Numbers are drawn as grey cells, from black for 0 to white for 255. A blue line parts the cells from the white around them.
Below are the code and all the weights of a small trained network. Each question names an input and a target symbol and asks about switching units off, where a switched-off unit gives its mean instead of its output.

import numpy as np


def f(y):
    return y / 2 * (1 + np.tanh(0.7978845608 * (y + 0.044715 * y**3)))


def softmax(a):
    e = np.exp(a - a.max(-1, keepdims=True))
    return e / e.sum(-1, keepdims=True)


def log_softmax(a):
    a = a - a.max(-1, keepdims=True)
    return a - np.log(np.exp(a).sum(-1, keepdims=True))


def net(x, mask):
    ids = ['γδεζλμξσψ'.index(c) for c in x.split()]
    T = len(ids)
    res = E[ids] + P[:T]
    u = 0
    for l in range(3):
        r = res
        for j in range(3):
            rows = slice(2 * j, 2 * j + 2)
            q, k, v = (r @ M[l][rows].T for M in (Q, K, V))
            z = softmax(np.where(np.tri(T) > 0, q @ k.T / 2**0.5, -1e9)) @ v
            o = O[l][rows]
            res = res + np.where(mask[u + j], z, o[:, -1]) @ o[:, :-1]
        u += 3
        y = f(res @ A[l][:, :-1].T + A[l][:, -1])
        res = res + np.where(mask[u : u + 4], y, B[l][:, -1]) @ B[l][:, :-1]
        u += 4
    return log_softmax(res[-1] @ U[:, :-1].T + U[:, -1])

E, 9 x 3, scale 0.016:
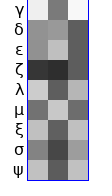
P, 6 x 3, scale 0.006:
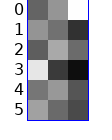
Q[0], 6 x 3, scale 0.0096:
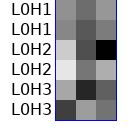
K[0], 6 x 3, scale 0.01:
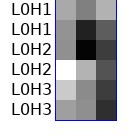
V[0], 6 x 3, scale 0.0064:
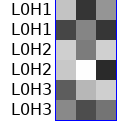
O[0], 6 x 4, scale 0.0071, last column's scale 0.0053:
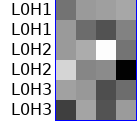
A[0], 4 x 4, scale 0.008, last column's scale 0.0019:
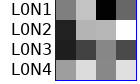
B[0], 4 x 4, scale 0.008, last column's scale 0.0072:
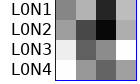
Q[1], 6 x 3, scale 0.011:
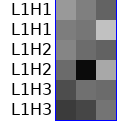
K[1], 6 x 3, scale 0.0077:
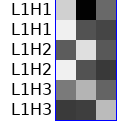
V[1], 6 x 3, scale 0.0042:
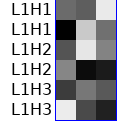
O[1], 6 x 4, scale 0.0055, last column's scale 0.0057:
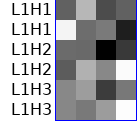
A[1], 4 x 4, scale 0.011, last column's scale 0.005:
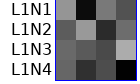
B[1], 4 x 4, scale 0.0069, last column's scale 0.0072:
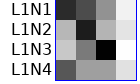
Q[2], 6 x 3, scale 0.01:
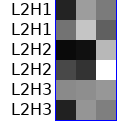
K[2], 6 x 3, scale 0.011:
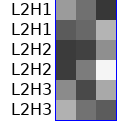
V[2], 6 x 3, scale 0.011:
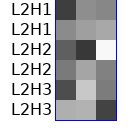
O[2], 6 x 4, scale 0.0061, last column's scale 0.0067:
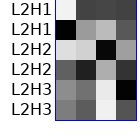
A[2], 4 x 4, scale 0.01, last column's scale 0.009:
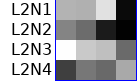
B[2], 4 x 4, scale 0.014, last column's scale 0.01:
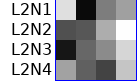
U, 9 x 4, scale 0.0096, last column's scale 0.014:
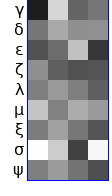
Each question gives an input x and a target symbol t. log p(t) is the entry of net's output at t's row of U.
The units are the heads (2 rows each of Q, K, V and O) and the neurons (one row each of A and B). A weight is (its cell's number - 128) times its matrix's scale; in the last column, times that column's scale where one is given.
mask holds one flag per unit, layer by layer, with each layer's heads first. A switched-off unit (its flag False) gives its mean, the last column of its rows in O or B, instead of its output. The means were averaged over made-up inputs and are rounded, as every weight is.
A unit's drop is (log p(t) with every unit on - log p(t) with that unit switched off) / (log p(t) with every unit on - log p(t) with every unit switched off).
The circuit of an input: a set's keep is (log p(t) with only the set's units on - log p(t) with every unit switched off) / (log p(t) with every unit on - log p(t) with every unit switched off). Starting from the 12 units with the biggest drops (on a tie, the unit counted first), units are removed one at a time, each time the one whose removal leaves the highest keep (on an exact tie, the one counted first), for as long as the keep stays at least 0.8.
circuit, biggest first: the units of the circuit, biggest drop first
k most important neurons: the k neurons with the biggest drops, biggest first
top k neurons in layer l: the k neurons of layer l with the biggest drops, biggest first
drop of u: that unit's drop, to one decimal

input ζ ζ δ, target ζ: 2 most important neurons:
(L0N3; L0N1)
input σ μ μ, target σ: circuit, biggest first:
(L2N3)
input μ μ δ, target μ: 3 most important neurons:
(L2N3; L2N2; L1N2)
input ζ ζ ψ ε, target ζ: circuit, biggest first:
(L0H2; L0N1; L2H2; L1N2)
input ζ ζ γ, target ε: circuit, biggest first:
(L2N3; L0H2)
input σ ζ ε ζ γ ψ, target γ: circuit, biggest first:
(L2N3; L2H2; L0H2; L1N3)
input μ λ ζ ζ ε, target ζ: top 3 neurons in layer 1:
(L1N2; L1N4; L1N3)
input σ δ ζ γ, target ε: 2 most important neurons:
(L2N3; L2N1)
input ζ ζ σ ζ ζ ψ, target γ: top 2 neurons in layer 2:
(L2N3; L2N1)
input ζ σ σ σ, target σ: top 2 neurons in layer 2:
(L2N3; L2N2)
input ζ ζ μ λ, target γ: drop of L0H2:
0.3
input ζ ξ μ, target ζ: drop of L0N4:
-0.1
